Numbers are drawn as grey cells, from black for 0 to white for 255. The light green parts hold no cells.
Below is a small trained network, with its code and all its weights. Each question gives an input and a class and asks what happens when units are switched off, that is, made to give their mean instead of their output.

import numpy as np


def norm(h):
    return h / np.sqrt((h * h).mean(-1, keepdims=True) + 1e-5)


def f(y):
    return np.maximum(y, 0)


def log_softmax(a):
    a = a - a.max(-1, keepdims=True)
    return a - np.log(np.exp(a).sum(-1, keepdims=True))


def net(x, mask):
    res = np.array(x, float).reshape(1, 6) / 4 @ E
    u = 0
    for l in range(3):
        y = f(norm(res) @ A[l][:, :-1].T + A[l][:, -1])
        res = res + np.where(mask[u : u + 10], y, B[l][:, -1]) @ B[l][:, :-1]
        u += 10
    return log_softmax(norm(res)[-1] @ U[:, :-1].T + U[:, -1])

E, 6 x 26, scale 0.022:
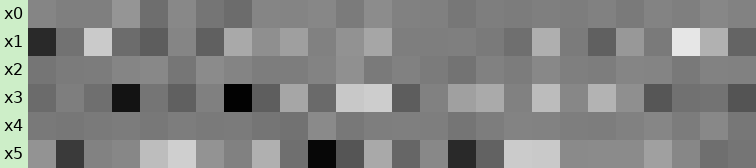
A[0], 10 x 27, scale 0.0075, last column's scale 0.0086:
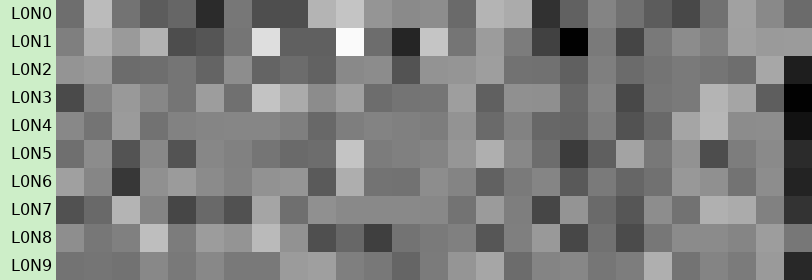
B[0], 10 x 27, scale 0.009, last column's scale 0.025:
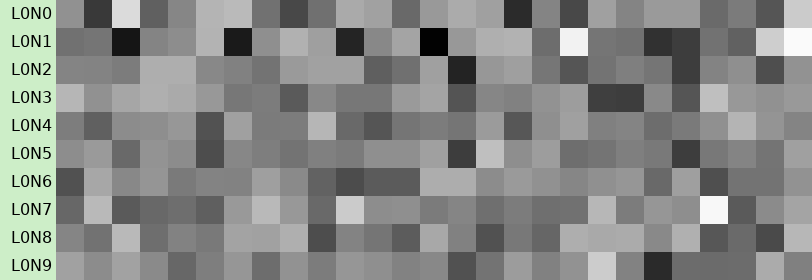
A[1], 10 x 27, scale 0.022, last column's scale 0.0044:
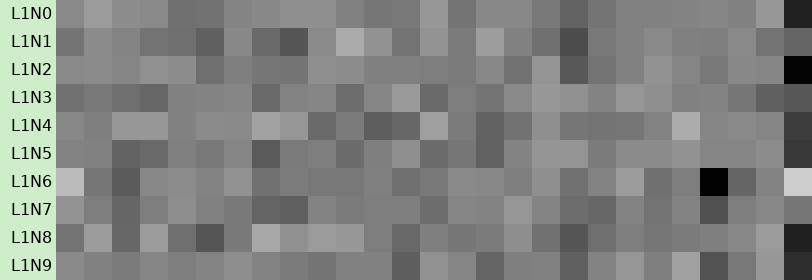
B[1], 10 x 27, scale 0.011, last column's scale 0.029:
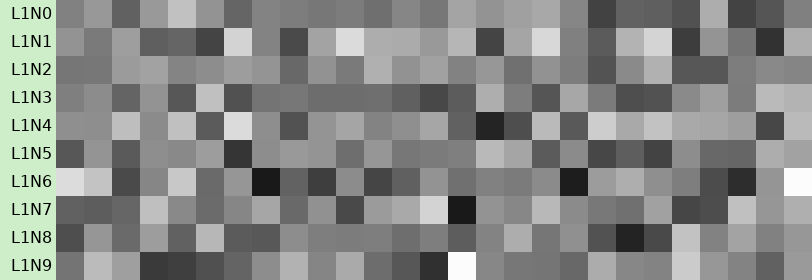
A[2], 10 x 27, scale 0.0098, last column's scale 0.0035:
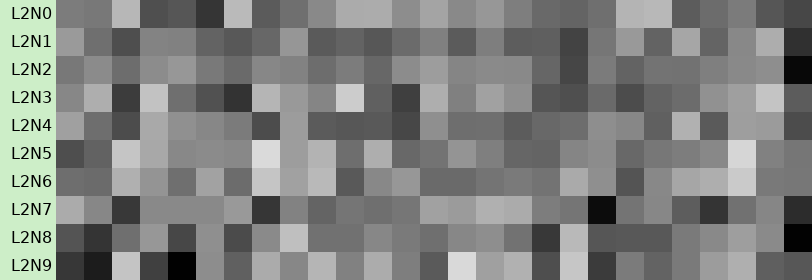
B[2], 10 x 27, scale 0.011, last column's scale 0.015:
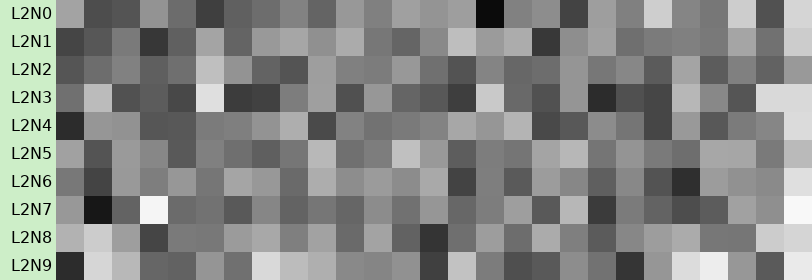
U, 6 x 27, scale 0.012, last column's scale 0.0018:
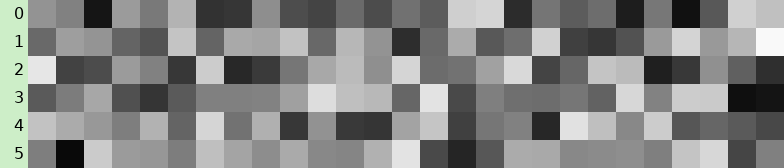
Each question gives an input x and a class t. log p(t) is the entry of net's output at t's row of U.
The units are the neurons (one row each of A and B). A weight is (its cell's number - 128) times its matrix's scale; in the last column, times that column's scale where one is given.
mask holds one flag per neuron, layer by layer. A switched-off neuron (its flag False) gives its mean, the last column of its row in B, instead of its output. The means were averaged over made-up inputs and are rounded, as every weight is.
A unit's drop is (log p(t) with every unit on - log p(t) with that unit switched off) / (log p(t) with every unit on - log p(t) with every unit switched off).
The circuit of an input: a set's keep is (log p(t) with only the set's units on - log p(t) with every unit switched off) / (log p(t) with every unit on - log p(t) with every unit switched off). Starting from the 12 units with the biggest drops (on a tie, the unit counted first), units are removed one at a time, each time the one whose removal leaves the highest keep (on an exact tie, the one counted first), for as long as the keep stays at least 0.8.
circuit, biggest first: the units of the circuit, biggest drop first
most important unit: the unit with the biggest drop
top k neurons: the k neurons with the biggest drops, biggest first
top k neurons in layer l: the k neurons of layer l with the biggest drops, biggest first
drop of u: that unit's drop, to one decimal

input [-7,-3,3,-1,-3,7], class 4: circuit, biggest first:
L0N1
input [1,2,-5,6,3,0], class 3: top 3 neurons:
L0N1, L1N6, L1N1
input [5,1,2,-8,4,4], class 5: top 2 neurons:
L1N6, L0N3
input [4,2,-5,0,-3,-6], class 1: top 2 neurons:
L0N1, L1N6
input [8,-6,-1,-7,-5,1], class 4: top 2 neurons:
L0N8, L1N4
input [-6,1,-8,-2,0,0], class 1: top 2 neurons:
L1N6, L0N1
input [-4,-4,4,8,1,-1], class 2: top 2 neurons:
L0N1, L1N1
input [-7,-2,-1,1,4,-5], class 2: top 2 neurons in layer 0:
L0N0, L0N5
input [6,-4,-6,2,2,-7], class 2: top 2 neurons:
L0N0, L1N1
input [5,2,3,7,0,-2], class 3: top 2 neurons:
L1N6, L0N1
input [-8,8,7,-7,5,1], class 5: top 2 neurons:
L1N4, L0N8
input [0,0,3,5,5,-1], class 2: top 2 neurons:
L0N1, L0N7
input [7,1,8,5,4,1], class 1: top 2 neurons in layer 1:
L1N6, L1N3
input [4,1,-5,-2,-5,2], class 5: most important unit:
L1N6
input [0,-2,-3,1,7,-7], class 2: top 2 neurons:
L0N0, L1N1
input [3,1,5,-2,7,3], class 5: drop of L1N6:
0.6
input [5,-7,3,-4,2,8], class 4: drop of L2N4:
0.0
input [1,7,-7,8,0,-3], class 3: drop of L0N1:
0.1
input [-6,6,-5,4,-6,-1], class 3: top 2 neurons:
L0N1, L1N6
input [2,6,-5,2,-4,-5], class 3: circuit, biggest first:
L0N0
